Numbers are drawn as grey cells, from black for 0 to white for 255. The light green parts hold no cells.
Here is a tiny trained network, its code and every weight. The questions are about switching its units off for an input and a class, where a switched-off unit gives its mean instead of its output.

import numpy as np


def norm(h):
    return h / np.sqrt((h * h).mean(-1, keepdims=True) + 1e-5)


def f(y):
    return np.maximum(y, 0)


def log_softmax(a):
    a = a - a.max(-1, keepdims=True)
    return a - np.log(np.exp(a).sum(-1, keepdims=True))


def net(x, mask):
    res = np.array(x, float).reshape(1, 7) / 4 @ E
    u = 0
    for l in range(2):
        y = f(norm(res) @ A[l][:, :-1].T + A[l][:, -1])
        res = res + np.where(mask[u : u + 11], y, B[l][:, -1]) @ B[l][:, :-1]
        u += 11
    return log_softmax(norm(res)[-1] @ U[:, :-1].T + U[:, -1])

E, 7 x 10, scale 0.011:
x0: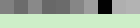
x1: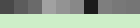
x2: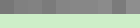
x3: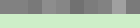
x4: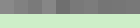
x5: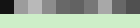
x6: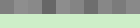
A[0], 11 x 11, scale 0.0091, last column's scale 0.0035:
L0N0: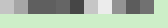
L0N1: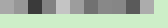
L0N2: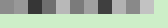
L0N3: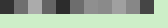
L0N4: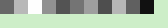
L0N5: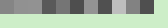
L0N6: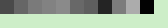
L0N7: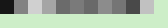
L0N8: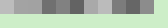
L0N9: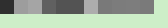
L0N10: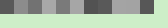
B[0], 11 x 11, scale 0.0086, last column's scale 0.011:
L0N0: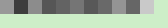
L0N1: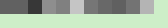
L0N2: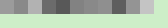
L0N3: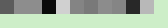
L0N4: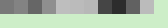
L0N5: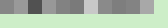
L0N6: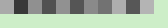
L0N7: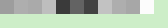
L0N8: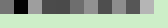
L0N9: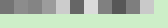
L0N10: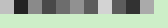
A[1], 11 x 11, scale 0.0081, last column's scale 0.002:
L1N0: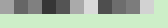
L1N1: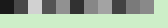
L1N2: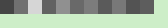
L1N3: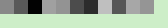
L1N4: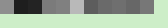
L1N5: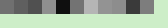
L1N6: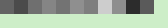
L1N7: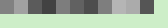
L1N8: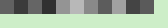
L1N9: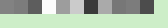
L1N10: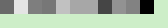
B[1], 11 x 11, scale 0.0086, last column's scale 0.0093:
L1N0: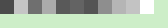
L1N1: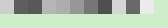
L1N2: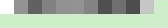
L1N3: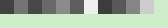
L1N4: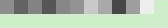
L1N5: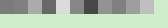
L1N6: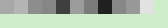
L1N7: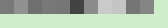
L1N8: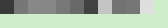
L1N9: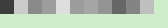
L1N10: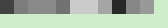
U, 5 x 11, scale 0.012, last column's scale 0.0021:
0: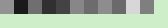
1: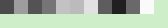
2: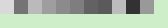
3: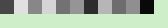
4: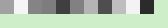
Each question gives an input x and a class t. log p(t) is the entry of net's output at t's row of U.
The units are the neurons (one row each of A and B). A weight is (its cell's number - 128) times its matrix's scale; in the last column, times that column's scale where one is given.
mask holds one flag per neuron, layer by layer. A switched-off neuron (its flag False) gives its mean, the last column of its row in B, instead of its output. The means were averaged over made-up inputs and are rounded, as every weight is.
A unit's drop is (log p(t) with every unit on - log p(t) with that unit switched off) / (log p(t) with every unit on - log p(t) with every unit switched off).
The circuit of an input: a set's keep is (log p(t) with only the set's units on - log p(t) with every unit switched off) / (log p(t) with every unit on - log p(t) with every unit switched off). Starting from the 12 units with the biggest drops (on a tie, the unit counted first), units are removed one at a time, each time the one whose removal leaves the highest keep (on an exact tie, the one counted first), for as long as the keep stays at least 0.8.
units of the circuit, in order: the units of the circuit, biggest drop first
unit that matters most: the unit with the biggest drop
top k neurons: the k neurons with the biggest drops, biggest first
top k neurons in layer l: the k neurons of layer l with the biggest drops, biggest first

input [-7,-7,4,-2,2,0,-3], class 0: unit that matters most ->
L0N0
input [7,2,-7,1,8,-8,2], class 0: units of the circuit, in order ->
[L1N6, L1N1]
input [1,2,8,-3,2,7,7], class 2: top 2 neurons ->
[L0N3, L1N1]
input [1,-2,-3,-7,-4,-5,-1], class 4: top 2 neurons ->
[L1N0, L0N10]
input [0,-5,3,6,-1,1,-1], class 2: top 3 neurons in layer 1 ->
[L1N3, L1N2, L1N1]
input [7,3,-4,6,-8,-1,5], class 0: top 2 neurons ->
[L0N10, L0N7]
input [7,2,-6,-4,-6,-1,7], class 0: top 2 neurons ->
[L0N10, L0N6]
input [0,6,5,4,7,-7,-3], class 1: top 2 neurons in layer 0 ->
[L0N8, L0N0]
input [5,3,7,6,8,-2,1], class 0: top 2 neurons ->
[L0N10, L0N7]
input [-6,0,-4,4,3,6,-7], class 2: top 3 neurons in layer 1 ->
[L1N0, L1N1, L1N8]
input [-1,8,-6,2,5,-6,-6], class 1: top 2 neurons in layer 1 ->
[L1N9, L1N3]
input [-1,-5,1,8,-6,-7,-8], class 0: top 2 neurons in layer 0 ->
[L0N0, L0N7]
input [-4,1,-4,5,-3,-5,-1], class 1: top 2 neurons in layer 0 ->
[L0N1, L0N6]
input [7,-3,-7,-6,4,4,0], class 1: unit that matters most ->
L0N4
